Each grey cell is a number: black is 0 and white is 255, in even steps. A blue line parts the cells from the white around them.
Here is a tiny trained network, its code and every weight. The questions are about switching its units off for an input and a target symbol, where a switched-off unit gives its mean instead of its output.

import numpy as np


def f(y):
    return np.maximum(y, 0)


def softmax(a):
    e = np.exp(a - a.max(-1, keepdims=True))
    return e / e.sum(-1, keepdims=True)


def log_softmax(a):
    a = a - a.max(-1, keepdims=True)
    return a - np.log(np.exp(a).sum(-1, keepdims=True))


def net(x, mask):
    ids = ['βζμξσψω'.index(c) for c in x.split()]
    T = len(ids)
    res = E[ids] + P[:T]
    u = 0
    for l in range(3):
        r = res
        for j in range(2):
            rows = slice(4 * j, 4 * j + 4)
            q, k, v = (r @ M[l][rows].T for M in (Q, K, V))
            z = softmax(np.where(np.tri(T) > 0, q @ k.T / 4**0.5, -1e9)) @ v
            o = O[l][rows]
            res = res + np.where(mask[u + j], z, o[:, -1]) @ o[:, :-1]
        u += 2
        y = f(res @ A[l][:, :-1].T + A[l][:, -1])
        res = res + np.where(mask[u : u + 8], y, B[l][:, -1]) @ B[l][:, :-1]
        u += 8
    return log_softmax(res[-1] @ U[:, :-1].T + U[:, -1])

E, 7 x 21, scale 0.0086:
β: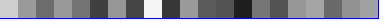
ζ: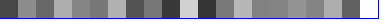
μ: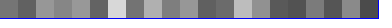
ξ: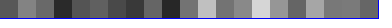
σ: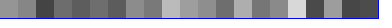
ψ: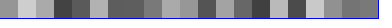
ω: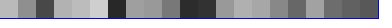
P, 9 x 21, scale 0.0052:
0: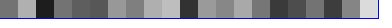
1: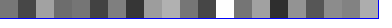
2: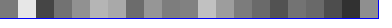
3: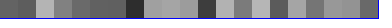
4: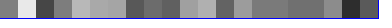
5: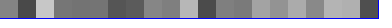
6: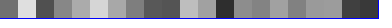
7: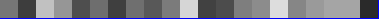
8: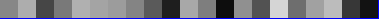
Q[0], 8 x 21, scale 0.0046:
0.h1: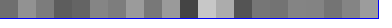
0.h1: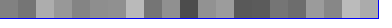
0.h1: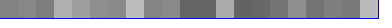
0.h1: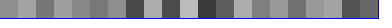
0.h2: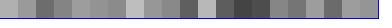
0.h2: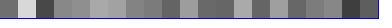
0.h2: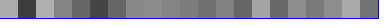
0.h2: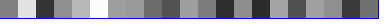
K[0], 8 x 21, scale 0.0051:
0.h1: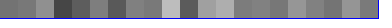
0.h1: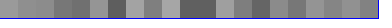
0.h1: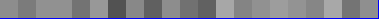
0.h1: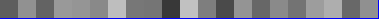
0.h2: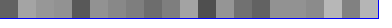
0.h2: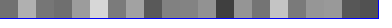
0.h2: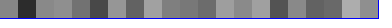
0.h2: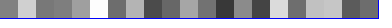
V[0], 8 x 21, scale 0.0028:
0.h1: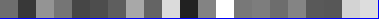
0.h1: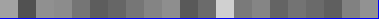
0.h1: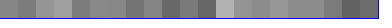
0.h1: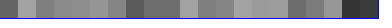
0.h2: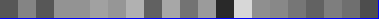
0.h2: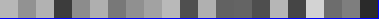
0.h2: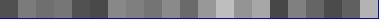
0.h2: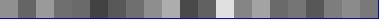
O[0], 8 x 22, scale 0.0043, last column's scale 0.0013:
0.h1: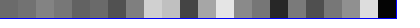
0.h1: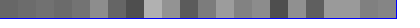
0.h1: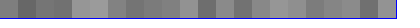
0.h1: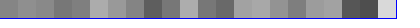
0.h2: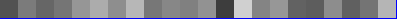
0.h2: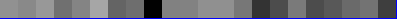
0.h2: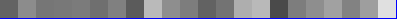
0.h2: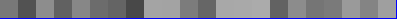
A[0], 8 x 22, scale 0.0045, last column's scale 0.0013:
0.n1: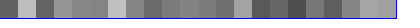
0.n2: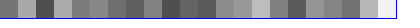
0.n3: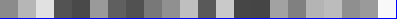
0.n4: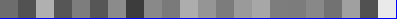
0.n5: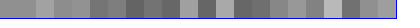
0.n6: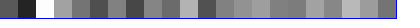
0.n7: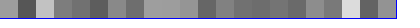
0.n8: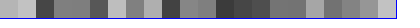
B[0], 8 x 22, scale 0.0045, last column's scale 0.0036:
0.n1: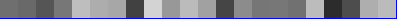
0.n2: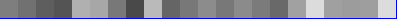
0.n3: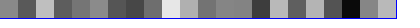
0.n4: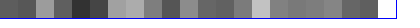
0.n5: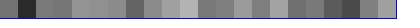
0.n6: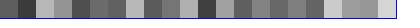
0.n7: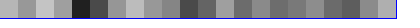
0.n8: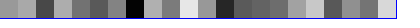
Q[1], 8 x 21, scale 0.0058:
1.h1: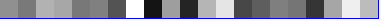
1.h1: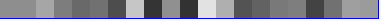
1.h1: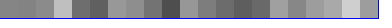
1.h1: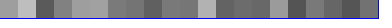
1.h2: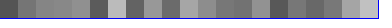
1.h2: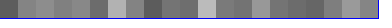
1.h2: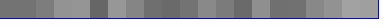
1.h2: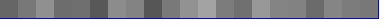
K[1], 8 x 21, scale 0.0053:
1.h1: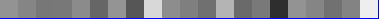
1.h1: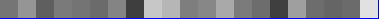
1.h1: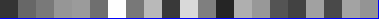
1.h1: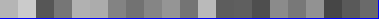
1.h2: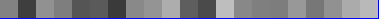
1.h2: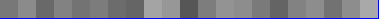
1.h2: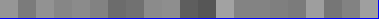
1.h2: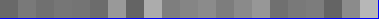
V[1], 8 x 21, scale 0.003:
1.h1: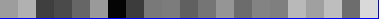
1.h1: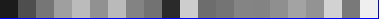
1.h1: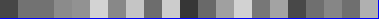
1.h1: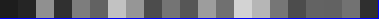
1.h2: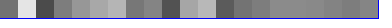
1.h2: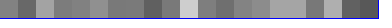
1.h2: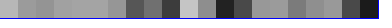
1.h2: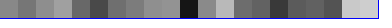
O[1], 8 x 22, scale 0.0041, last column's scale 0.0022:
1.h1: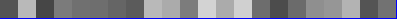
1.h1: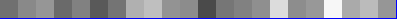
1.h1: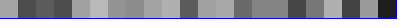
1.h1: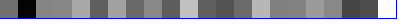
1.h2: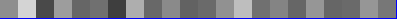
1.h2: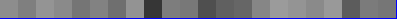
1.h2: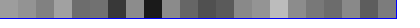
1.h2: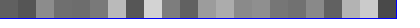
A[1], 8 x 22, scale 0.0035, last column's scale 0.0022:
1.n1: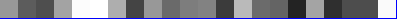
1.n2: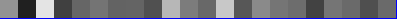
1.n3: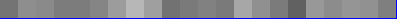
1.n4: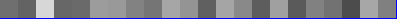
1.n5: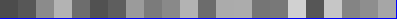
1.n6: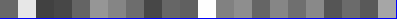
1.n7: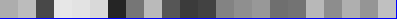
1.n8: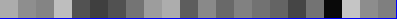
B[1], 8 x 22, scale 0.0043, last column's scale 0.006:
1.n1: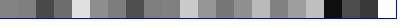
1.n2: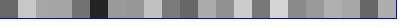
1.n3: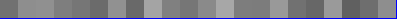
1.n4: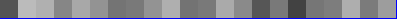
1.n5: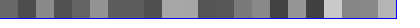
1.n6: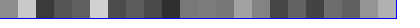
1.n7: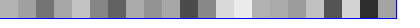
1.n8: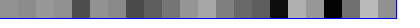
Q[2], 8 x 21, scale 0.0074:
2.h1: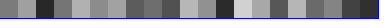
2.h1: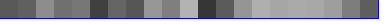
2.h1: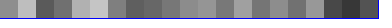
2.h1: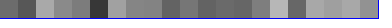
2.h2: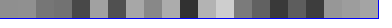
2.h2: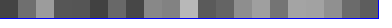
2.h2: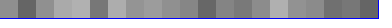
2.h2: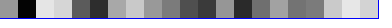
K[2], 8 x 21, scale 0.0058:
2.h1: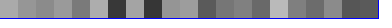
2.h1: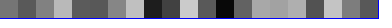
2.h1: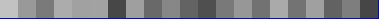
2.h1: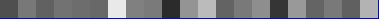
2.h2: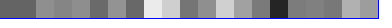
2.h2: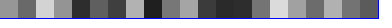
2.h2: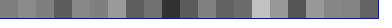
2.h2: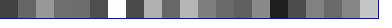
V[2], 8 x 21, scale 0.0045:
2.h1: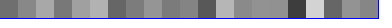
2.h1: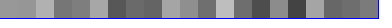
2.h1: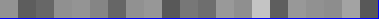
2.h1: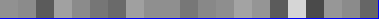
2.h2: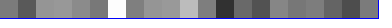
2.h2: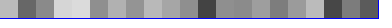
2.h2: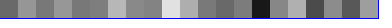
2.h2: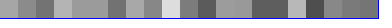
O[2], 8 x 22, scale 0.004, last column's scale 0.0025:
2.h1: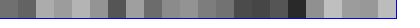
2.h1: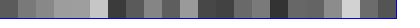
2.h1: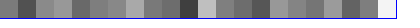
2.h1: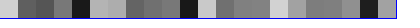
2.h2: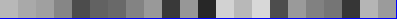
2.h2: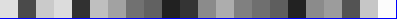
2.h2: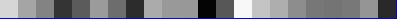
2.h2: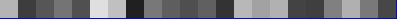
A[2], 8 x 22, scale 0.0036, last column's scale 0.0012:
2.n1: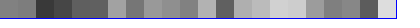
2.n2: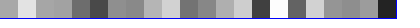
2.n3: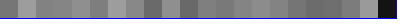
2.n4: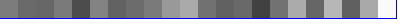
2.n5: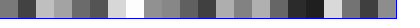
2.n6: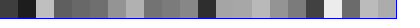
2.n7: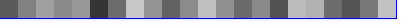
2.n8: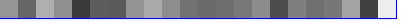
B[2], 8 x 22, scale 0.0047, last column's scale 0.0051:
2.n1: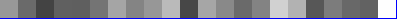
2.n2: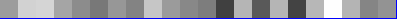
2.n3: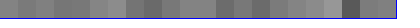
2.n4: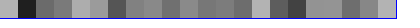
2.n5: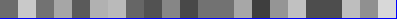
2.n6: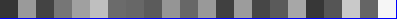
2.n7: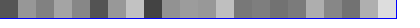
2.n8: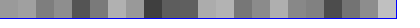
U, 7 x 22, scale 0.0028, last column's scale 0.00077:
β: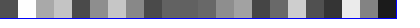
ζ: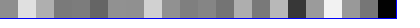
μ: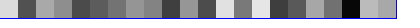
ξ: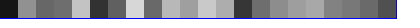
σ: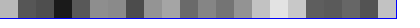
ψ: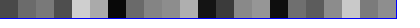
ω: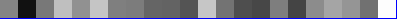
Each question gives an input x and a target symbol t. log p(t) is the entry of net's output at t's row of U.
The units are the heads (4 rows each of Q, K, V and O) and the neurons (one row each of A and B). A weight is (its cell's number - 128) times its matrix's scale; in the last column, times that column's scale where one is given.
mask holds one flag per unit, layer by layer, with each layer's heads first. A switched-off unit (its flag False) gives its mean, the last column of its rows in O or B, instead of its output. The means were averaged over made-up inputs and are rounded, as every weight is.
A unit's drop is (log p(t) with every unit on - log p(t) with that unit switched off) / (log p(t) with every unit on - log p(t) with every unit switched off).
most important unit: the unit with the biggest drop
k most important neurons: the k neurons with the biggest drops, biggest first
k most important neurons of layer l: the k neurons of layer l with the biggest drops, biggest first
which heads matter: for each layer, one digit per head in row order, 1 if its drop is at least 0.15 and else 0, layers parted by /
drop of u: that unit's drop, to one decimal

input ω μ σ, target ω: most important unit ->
1.n7
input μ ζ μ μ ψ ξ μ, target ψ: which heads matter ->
01 / 00 / 10
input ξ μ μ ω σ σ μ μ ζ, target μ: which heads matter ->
10 / 10 / 01
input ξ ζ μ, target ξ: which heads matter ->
00 / 00 / 01
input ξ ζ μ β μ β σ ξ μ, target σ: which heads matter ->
01 / 01 / 11
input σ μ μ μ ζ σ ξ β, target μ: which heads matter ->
00 / 00 / 01
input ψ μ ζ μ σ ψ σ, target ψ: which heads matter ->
00 / 00 / 10
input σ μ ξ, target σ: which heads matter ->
00 / 00 / 11
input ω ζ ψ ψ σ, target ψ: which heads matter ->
00 / 01 / 10
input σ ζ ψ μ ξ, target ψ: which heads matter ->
00 / 00 / 10
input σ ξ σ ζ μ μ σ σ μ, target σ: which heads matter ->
00 / 00 / 11
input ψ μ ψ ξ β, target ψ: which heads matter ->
01 / 00 / 10
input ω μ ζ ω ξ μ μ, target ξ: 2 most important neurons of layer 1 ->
1.n6; 1.n1
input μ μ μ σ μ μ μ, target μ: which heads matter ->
10 / 10 / 01
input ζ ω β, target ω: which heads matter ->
00 / 00 / 11
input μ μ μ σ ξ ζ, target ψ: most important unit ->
0.n6
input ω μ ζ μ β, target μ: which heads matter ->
00 / 10 / 01
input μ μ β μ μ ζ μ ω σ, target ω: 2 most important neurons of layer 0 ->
0.n4; 0.n6
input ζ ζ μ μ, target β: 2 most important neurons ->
2.n5; 2.n6
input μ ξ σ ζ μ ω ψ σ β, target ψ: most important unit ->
0.h2
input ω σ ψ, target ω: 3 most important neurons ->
1.n7; 0.n4; 0.n2
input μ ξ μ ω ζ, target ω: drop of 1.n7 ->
0.2
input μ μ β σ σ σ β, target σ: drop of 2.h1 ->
0.3
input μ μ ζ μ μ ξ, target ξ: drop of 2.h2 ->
0.8
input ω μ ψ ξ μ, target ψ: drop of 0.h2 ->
0.2
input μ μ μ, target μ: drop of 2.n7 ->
0.0
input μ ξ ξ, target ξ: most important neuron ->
2.n7
